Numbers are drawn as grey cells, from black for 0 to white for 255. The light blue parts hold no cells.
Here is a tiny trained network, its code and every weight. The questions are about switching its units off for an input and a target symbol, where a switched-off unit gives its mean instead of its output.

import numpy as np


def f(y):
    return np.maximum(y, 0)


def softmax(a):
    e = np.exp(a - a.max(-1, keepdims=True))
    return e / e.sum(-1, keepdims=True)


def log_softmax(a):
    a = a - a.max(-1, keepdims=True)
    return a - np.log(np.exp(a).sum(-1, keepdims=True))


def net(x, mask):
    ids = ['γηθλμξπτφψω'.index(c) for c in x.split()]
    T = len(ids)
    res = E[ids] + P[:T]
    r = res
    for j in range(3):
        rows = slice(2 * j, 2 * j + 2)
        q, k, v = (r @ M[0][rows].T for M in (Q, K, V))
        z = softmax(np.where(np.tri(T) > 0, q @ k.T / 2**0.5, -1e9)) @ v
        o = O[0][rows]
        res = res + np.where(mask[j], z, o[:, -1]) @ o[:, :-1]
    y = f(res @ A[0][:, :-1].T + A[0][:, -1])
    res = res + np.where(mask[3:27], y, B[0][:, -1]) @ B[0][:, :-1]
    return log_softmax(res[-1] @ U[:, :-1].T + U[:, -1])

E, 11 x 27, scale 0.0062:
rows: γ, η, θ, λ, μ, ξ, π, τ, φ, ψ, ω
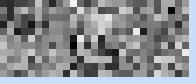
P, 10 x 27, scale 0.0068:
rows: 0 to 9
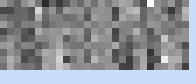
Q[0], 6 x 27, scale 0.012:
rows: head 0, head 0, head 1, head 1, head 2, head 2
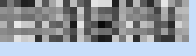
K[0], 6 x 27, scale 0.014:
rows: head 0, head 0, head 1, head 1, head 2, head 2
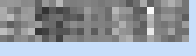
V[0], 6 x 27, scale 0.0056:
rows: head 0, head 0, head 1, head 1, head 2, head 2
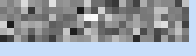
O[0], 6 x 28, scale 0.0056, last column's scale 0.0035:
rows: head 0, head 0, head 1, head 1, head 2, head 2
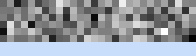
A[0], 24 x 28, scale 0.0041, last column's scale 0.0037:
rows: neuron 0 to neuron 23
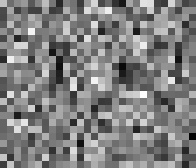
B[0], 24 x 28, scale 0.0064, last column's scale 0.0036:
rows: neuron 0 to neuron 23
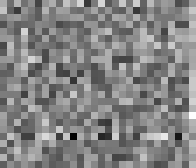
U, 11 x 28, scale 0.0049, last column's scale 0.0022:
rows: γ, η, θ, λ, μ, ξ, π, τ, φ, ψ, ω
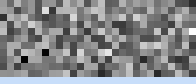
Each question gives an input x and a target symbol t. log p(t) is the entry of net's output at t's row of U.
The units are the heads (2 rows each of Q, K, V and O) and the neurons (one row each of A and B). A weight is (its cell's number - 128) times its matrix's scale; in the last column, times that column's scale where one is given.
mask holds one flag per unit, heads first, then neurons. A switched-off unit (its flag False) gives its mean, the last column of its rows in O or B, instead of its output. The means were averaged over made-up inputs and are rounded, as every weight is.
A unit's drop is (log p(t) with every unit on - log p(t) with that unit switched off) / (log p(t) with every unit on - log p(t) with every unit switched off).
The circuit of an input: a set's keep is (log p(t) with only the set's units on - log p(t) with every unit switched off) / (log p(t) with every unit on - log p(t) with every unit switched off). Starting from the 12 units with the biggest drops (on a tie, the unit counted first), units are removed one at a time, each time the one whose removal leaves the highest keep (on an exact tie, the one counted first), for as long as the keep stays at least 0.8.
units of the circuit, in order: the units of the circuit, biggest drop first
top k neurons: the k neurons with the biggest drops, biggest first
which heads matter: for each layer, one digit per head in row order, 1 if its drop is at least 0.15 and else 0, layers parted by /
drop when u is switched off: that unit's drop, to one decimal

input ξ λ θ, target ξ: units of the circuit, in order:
(head 0; neuron 10; neuron 9)
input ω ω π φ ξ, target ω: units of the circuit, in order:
(head 2; neuron 14)
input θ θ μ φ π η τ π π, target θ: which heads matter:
011
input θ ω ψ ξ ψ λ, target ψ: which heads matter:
011
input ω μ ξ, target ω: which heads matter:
001
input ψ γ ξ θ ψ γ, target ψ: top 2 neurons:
(neuron 3; neuron 23)
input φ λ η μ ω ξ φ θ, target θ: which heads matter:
110
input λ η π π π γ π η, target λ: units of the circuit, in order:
(head 1; head 2; neuron 22)
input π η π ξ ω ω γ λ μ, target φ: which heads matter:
111
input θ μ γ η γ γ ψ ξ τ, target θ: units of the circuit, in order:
(head 1; head 2; neuron 6; neuron 7)
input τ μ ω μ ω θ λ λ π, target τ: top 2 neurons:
(neuron 4; neuron 15)
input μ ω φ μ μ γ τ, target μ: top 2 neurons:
(neuron 4; neuron 18)
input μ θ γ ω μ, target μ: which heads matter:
001
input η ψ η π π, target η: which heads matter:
101
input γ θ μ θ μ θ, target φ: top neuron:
(neuron 11)
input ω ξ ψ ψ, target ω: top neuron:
(neuron 14)
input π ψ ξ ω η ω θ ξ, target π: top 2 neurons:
(neuron 17; neuron 8)
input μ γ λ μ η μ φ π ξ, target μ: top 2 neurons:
(neuron 4; neuron 18)
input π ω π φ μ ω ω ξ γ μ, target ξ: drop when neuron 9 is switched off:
0.2
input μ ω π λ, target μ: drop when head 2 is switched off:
0.4
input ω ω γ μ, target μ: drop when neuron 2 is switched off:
0.0
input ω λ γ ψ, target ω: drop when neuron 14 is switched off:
0.4
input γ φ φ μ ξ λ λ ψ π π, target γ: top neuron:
(neuron 0)
